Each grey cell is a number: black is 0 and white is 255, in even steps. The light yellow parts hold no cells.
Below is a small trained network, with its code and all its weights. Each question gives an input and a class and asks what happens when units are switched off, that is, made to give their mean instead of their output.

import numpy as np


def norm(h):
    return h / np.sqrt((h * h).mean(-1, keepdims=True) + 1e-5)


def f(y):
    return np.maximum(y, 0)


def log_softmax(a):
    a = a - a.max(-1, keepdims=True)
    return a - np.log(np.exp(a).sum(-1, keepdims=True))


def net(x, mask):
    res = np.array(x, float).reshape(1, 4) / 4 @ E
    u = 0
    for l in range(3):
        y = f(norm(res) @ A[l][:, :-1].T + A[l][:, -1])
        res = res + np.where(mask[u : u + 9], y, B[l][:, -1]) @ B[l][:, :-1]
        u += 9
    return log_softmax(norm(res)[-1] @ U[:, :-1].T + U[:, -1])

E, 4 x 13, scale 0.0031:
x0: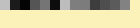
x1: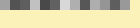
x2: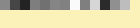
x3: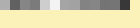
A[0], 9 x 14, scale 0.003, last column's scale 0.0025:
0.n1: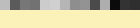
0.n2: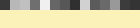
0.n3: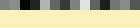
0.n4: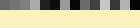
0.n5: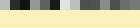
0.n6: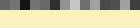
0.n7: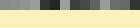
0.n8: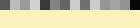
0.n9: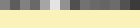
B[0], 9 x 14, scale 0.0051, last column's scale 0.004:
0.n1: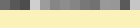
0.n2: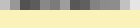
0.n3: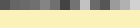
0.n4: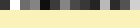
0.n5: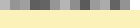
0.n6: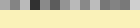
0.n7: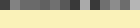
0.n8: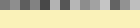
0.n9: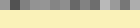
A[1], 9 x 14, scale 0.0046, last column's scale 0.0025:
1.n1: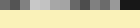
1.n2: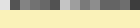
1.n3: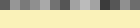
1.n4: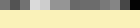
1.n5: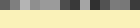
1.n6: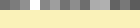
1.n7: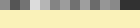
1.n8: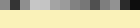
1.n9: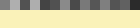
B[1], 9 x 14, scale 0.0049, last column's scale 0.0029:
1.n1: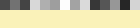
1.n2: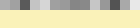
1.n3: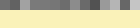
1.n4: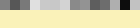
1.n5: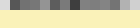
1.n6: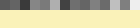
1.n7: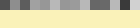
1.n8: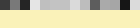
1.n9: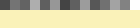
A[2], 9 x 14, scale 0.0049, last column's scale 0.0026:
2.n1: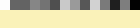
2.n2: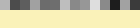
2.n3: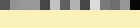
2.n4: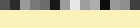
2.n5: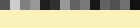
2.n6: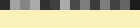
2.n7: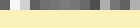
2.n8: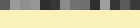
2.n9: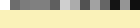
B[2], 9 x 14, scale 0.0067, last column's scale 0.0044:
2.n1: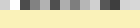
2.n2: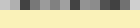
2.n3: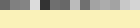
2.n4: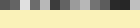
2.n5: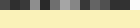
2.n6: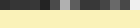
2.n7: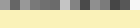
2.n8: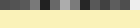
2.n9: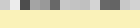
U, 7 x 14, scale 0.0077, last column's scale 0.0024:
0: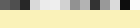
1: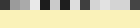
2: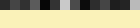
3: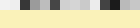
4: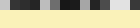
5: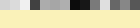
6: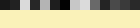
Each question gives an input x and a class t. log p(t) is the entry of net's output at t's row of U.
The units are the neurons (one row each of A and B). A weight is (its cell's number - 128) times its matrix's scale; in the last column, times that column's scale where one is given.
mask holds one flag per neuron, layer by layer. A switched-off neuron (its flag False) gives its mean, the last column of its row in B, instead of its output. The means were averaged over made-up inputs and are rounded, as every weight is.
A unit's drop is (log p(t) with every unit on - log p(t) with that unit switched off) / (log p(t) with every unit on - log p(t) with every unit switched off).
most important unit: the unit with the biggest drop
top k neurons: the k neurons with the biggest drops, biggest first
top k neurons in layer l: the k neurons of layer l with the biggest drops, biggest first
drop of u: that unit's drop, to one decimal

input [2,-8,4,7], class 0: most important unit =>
0.n1
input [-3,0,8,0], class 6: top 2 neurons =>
(2.n4; 0.n5)
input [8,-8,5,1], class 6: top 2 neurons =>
(0.n3; 2.n4)
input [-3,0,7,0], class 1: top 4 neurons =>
(2.n3; 0.n8; 1.n1; 2.n6)
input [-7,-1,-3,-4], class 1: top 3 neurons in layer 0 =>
(0.n4; 0.n8; 0.n7)
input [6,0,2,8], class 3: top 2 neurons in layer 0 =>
(0.n5; 0.n6)
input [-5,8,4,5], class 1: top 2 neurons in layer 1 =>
(1.n6; 1.n5)
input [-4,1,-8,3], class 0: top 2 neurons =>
(0.n4; 0.n5)
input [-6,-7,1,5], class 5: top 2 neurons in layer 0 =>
(0.n2; 0.n1)
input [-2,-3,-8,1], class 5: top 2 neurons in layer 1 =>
(1.n5; 1.n1)
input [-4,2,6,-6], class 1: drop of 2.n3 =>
0.2
